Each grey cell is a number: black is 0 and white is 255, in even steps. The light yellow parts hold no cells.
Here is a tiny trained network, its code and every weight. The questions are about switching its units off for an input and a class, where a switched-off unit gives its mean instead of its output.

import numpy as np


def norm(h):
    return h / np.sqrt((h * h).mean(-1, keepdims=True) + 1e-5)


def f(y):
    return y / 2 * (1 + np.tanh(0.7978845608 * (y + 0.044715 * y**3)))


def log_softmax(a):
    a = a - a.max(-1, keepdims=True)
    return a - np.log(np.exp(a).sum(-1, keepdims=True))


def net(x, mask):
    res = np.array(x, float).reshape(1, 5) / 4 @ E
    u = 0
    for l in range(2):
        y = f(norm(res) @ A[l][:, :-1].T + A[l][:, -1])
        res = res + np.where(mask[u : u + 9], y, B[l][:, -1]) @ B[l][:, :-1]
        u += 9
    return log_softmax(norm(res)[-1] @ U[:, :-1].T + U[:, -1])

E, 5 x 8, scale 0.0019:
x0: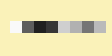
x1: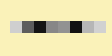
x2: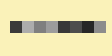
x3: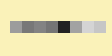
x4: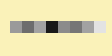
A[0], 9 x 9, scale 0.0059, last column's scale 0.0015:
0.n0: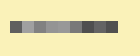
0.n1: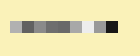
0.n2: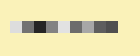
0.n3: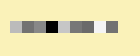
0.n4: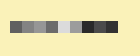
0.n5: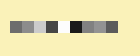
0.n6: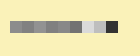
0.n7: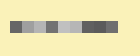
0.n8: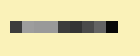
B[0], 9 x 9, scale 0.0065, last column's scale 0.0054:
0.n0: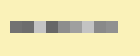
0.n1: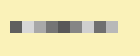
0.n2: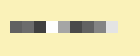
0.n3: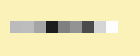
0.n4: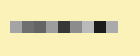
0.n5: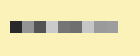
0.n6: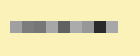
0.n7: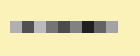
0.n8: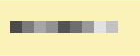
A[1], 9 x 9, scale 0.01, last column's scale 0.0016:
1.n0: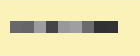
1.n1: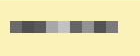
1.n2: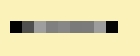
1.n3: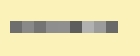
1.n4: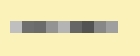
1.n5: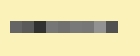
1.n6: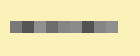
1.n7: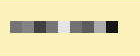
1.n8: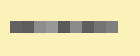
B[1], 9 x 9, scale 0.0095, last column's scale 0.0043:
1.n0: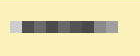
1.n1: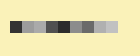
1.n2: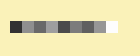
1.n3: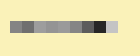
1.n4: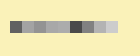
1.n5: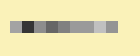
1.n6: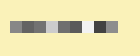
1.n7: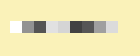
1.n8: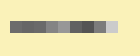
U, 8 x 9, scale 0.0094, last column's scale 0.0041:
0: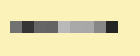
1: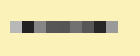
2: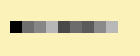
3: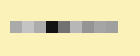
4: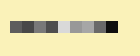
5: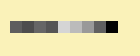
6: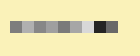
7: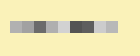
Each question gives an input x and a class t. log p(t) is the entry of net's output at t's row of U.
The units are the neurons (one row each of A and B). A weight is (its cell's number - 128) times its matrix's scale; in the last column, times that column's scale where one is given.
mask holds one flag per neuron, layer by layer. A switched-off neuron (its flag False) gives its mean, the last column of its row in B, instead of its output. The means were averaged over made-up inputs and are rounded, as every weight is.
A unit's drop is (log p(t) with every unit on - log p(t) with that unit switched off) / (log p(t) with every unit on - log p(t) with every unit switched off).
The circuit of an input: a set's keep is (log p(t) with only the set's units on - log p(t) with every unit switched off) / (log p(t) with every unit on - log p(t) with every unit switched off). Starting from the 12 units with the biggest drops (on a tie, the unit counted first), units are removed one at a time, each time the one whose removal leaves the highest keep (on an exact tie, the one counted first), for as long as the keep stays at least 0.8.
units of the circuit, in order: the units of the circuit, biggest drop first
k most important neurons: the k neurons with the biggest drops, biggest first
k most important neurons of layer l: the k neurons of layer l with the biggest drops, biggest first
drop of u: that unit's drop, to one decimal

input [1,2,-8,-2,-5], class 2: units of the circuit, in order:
0.n3
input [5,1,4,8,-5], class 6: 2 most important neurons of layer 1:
1.n7; 1.n1
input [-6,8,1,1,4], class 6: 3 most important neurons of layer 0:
0.n2; 0.n6; 0.n7
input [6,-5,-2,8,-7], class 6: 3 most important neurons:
0.n3; 0.n1; 1.n1
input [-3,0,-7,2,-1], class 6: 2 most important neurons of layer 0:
0.n1; 0.n3
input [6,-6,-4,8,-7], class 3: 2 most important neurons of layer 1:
1.n6; 1.n3
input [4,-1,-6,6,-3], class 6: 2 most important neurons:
0.n1; 0.n2
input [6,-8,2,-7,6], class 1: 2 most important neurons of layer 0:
0.n7; 0.n4
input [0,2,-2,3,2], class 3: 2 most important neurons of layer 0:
0.n3; 0.n1
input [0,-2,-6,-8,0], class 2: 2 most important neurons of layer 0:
0.n5; 0.n2
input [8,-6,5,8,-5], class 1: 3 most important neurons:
0.n2; 0.n3; 0.n8
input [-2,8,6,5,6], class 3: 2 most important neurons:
0.n2; 1.n7
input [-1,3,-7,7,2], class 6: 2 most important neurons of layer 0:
0.n1; 0.n6
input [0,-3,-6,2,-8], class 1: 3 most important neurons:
0.n2; 1.n0; 0.n7
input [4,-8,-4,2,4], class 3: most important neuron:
0.n3
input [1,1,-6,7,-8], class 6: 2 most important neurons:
0.n1; 1.n2
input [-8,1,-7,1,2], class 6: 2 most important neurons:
0.n2; 0.n3
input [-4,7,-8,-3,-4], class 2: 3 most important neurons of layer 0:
0.n3; 0.n5; 0.n6
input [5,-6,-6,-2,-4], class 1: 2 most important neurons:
0.n7; 0.n4
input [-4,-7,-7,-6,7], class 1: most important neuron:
0.n7
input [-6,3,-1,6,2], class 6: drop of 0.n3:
0.3
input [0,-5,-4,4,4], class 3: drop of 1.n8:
0.0
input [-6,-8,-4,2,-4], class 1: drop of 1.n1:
0.1
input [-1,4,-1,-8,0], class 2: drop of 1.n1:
0.3
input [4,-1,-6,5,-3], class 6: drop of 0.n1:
1.1
